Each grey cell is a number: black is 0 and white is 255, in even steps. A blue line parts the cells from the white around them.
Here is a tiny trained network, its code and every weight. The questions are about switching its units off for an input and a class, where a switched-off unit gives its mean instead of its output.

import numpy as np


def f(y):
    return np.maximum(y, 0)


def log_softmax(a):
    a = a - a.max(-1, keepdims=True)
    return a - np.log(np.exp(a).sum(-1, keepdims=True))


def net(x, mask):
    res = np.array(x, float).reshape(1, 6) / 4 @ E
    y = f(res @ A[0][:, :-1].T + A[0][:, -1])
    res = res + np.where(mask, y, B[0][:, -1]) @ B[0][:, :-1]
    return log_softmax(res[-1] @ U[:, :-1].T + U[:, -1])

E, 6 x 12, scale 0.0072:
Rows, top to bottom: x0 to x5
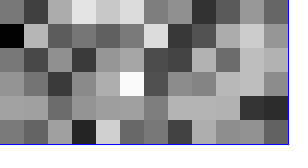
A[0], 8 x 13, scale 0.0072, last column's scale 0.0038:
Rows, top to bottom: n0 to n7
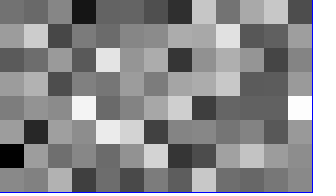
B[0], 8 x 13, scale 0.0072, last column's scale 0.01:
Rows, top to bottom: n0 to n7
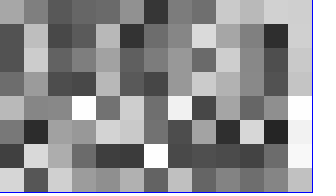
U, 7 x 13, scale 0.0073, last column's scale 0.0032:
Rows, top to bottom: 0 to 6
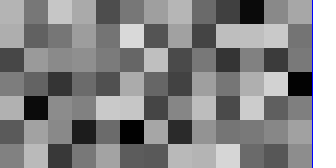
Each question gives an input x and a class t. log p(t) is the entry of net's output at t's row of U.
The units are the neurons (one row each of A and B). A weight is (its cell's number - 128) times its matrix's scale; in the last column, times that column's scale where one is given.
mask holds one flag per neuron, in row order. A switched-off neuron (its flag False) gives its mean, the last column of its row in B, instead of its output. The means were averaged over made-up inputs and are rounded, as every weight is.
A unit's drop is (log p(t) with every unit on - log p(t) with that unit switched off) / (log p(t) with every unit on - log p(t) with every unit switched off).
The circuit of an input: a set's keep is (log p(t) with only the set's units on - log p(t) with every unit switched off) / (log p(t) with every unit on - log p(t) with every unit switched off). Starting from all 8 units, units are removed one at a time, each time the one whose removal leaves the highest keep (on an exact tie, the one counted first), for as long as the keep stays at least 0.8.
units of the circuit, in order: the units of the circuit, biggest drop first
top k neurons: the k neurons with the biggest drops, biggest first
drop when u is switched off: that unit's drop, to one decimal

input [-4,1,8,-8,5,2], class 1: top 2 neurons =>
(n7; n0)
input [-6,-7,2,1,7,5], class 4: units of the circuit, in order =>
(n5)
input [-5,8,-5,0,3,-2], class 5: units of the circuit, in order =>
(n6; n5)
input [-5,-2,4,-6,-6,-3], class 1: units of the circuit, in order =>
(n0; n7)
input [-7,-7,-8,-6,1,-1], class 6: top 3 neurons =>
(n1; n3; n6)
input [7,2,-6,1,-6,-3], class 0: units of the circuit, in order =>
(n6; n4; n0)
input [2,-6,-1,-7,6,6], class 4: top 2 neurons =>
(n6; n5)
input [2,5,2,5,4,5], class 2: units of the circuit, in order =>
(n6; n0)
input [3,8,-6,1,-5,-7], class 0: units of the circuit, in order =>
(n4; n6; n5)
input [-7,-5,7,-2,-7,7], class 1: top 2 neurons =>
(n0; n7)
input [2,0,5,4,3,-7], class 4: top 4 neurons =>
(n5; n6; n0; n2)
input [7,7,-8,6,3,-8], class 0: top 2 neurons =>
(n4; n6)
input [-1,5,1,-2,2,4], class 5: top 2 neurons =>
(n4; n5)
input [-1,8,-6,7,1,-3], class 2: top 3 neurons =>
(n6; n0; n2)
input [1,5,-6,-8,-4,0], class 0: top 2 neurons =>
(n4; n5)
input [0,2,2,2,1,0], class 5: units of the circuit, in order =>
(n4)
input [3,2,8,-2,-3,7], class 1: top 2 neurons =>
(n0; n1)
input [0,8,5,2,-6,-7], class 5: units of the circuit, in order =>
(n6; n4)
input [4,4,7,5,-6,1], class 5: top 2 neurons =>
(n6; n4)
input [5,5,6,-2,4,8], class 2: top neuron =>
(n5)
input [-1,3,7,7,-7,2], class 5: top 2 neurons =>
(n6; n4)
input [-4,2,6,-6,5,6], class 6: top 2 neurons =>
(n2; n5)
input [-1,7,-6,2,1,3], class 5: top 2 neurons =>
(n6; n5)
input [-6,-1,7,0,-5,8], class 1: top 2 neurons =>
(n0; n7)
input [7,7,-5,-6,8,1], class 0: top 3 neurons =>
(n4; n5; n6)
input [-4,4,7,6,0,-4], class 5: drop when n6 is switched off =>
0.5
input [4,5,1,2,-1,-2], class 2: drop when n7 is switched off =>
0.1
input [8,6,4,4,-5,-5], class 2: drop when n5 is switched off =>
0.0
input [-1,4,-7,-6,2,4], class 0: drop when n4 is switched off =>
0.3
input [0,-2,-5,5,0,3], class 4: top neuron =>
(n6)
